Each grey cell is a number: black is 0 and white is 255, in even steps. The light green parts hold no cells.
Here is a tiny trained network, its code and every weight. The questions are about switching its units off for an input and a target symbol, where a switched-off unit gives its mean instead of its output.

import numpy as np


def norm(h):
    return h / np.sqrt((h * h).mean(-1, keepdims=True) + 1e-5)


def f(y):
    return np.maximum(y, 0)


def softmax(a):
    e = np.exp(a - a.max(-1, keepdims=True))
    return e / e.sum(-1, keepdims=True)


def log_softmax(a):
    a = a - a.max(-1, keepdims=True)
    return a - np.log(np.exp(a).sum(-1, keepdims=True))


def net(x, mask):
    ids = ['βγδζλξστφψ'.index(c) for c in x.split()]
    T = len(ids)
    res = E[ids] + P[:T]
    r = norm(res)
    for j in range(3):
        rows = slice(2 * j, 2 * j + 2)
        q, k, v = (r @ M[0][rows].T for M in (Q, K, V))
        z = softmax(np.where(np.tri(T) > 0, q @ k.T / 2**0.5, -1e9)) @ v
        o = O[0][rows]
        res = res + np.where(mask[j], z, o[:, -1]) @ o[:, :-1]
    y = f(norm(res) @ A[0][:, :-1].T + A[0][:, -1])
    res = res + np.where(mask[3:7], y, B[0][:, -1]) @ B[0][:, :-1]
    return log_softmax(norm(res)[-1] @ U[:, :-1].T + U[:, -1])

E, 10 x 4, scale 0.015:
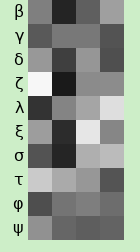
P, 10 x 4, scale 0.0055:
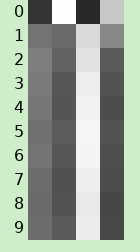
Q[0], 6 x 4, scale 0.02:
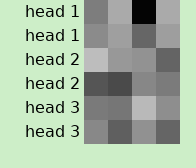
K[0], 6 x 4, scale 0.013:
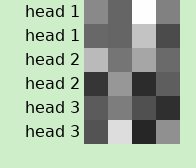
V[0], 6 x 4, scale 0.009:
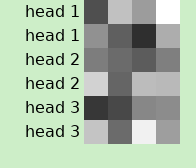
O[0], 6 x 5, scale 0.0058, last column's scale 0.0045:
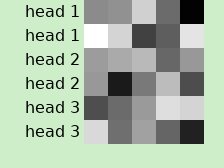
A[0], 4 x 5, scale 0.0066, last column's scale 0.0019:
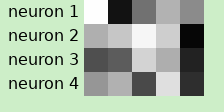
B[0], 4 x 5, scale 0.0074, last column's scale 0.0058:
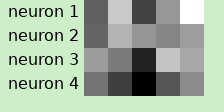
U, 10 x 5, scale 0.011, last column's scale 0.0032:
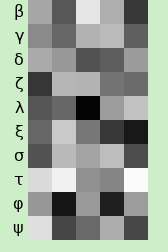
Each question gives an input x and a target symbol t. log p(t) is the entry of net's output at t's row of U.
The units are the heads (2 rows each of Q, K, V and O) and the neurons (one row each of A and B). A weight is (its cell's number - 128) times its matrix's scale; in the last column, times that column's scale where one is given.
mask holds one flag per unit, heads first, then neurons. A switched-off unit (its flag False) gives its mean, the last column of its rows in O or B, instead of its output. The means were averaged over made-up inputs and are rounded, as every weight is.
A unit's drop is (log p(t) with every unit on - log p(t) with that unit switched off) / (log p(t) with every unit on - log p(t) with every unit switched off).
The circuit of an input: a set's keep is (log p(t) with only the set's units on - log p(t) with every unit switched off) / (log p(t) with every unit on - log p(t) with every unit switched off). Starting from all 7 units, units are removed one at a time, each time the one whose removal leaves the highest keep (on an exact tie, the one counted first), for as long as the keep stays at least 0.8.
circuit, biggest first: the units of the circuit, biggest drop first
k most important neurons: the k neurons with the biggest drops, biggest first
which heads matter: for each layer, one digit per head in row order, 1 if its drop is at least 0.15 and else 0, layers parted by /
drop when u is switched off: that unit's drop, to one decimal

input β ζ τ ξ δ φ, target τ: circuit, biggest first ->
[head 1]
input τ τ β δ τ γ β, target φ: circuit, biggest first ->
[head 3; head 1]
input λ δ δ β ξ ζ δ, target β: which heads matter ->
100
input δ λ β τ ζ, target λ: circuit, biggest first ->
[neuron 1; head 1]
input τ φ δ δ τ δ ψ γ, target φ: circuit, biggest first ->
[head 3; neuron 1]
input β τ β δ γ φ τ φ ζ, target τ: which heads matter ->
100
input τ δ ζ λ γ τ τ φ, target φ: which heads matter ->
001
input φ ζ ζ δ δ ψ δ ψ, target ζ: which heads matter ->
111
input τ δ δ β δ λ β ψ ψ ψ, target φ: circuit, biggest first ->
[head 1; neuron 1]
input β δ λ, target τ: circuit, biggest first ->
[head 1; head 3]
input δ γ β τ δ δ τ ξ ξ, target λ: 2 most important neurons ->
[neuron 3; neuron 1]
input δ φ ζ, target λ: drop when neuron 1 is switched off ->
0.4
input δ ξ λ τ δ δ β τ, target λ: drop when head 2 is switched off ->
0.7
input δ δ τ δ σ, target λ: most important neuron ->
[neuron 3]
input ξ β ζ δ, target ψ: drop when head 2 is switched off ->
0.5
